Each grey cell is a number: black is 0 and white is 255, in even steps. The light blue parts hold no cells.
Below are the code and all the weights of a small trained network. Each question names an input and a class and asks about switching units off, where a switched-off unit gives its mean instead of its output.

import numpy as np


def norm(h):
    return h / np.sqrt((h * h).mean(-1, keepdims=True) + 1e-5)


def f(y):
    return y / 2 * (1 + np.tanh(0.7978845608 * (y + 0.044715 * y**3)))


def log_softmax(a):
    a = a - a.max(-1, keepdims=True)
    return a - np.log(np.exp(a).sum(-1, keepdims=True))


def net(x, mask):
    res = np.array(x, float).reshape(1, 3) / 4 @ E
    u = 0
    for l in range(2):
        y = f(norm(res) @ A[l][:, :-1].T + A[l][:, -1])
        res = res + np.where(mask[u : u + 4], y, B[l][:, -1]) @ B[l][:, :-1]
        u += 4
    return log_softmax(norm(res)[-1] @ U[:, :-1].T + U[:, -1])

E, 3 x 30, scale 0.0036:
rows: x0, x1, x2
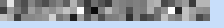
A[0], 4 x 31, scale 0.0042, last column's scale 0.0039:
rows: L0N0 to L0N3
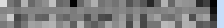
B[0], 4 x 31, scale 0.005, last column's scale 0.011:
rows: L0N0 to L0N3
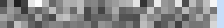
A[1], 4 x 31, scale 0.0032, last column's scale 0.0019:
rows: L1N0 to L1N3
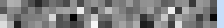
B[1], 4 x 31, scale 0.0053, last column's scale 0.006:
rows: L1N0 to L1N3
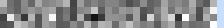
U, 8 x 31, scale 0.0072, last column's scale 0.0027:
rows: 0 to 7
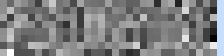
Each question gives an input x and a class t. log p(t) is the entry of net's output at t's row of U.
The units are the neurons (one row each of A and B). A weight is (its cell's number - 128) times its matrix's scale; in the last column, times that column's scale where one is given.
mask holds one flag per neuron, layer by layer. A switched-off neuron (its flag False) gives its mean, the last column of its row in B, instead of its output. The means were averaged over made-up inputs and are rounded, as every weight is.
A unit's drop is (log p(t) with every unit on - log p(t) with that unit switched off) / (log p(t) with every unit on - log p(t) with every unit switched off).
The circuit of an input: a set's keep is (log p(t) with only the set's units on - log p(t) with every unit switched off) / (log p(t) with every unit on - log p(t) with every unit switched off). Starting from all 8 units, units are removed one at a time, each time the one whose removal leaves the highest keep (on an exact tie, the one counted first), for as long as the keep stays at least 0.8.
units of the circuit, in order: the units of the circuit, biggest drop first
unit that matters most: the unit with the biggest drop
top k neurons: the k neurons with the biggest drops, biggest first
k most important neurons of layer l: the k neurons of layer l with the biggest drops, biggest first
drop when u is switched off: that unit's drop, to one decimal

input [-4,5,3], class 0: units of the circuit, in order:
L0N3
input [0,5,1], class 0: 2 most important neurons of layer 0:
L0N0; L0N3
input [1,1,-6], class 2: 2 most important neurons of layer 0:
L0N0; L0N2
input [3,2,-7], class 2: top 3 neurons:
L0N0; L0N2; L1N0
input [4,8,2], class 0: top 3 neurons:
L0N0; L1N1; L0N3
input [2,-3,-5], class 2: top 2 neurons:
L0N0; L0N2
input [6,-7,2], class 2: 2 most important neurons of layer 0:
L0N2; L0N0
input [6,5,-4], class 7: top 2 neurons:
L0N0; L1N3
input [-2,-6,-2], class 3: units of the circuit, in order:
L1N3; L0N2
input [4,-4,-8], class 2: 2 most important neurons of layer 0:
L0N0; L0N2
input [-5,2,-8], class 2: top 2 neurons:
L0N0; L1N3
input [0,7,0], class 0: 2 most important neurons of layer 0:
L0N0; L0N3
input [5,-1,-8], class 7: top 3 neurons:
L1N3; L0N0; L0N3
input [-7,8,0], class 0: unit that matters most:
L0N0
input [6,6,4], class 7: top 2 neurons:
L0N2; L1N3
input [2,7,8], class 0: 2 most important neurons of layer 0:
L0N3; L0N0
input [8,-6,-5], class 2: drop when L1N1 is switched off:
-0.1
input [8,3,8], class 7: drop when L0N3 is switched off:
0.0
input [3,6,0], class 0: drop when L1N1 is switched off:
0.1
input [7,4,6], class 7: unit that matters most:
L0N2
